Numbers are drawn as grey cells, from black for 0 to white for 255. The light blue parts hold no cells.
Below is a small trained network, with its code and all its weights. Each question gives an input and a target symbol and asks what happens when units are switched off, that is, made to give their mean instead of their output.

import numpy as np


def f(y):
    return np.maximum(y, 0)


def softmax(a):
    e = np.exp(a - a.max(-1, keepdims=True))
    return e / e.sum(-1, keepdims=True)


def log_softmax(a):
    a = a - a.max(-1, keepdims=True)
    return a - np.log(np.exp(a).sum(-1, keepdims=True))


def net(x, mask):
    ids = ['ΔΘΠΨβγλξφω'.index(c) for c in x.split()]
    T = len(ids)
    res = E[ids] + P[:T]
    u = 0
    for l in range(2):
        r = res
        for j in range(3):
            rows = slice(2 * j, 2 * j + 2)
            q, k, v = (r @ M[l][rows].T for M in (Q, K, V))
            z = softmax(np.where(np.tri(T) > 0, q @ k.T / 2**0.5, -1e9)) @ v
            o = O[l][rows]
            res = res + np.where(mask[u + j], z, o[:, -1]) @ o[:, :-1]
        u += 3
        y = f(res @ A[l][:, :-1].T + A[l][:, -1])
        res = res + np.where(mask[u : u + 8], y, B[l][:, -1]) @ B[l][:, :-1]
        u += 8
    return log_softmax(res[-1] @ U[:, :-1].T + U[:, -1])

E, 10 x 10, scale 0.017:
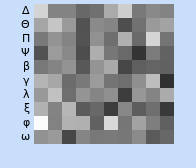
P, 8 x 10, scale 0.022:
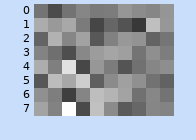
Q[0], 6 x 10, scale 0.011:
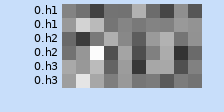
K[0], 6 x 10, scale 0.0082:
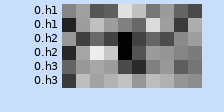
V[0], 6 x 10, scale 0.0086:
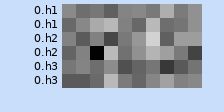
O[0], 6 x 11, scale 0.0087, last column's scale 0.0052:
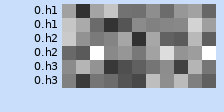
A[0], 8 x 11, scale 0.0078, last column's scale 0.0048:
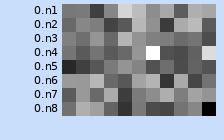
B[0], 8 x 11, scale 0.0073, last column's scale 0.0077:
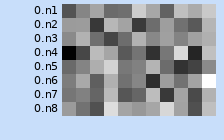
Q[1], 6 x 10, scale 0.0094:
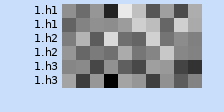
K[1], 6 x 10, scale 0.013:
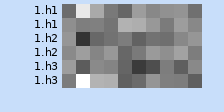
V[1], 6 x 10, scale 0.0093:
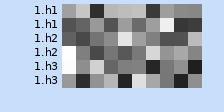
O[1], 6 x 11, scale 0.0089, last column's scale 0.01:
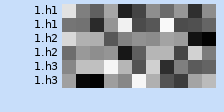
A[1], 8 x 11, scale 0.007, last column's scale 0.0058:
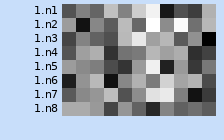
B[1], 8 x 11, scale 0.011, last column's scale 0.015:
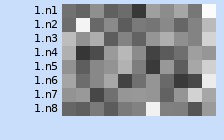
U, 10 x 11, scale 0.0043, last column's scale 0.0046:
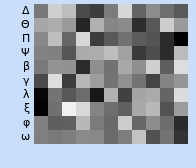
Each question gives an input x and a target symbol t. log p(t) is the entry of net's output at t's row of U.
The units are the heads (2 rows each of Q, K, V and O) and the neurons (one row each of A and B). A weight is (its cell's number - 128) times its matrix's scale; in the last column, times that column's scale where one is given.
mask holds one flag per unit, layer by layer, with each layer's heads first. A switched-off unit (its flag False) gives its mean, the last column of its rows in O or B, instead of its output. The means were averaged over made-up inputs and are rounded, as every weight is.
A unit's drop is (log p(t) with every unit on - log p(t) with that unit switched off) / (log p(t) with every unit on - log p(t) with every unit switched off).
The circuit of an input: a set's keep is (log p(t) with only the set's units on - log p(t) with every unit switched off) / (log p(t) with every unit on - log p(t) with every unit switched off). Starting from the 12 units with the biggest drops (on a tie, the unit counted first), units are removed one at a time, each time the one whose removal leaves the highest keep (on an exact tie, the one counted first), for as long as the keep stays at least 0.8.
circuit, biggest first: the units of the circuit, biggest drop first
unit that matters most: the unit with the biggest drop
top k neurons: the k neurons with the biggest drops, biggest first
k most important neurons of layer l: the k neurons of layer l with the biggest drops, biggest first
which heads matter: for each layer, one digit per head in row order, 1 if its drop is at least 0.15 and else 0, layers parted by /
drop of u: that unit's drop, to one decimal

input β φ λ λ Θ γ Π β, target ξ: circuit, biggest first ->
1.h3
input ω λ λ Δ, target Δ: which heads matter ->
010 / 100
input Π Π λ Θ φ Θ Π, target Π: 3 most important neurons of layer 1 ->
1.n6, 1.n4, 1.n2
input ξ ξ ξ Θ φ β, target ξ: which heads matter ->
000 / 111
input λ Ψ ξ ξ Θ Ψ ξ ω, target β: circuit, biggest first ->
1.h3, 1.n8, 1.h2
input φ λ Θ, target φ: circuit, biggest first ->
1.h3, 1.n1
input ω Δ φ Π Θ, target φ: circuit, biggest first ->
1.h3, 1.n1, 1.h1
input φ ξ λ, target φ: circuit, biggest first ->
1.h3, 1.n1
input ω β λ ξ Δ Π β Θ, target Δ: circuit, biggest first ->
1.h3, 1.n8, 1.n6
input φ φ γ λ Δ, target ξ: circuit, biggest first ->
1.h3, 0.h2
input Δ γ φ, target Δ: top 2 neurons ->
1.n3, 1.n5
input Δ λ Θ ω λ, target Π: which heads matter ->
010 / 100
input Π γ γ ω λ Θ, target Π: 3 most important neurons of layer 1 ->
1.n6, 1.n4, 1.n1
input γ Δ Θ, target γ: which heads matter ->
010 / 101
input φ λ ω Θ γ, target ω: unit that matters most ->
1.h1
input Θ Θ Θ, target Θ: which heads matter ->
010 / 111
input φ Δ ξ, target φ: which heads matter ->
000 / 001
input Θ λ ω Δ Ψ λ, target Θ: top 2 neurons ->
1.n7, 1.n5
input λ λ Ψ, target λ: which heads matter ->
010 / 101
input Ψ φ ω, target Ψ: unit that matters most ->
1.h2
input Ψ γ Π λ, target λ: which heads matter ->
000 / 101
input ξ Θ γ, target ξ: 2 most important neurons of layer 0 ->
0.n4, 0.n8
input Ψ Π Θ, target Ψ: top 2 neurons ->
1.n4, 1.n1
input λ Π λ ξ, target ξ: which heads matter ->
000 / 001
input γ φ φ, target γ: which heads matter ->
000 / 101
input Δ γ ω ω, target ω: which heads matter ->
010 / 101
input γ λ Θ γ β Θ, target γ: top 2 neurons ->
1.n7, 0.n8
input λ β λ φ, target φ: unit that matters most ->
1.n1
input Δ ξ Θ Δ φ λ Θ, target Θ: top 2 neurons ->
1.n5, 0.n1
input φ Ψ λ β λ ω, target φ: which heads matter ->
000 / 001
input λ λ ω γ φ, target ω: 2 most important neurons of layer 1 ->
1.n3, 1.n6
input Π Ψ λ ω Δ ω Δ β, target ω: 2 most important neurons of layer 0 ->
0.n3, 0.n7
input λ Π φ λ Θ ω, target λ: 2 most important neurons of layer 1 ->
1.n3, 1.n6
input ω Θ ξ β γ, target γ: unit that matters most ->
1.h2
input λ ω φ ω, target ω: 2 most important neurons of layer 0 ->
0.n1, 0.n6
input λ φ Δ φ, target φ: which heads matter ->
000 / 101
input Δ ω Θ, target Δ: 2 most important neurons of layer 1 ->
1.n3, 1.n5
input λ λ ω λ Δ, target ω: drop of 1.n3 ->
0.2
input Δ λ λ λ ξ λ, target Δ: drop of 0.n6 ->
0.1
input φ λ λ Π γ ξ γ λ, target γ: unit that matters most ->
1.h2
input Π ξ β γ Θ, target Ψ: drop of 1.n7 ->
0.0
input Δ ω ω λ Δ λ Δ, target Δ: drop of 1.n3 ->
0.1
